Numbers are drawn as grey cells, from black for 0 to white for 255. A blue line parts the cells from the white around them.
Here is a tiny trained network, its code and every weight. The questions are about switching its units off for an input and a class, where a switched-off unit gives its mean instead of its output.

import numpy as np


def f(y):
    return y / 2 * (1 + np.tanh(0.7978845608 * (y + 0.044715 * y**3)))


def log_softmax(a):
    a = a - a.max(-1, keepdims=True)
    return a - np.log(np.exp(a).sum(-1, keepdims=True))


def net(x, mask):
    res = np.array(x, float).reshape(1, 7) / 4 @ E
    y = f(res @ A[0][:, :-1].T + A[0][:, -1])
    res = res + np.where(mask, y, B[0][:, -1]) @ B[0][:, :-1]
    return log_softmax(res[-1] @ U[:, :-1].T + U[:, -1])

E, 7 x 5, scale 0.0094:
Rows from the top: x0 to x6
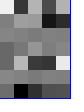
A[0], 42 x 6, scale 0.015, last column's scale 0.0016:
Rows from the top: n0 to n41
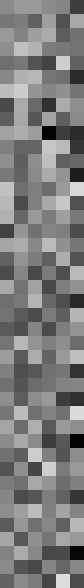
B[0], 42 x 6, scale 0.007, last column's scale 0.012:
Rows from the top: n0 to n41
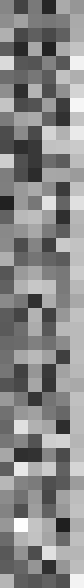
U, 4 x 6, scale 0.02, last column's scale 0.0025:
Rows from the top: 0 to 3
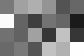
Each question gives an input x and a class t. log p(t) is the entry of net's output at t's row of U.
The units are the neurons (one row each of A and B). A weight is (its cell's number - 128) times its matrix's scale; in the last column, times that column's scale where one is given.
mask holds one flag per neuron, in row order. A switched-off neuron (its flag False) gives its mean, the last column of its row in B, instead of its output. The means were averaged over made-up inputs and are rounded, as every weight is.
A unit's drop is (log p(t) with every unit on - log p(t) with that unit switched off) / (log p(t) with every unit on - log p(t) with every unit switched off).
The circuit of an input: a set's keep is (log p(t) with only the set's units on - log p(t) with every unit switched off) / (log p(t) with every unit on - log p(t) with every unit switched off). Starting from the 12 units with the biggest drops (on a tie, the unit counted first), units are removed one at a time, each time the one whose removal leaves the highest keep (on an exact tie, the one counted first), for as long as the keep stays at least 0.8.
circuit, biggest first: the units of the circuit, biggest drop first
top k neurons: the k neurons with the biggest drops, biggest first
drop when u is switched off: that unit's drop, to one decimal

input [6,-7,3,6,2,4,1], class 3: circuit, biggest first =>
(n14)
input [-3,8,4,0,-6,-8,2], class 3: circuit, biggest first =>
(n9; n39)
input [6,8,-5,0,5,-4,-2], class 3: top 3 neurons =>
(n9; n31; n39)
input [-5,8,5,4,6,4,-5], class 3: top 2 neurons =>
(n9; n39)
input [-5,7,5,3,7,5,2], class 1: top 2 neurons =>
(n7; n4)
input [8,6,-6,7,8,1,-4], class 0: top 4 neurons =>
(n30; n20; n25; n15)
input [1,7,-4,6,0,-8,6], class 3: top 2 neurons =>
(n9; n39)
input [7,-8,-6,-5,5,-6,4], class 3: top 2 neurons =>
(n10; n14)
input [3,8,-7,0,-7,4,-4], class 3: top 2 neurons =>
(n9; n39)
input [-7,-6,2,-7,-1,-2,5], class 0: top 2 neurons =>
(n33; n8)
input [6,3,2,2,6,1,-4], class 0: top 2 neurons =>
(n30; n20)
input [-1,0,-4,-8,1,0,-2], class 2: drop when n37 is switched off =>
0.1
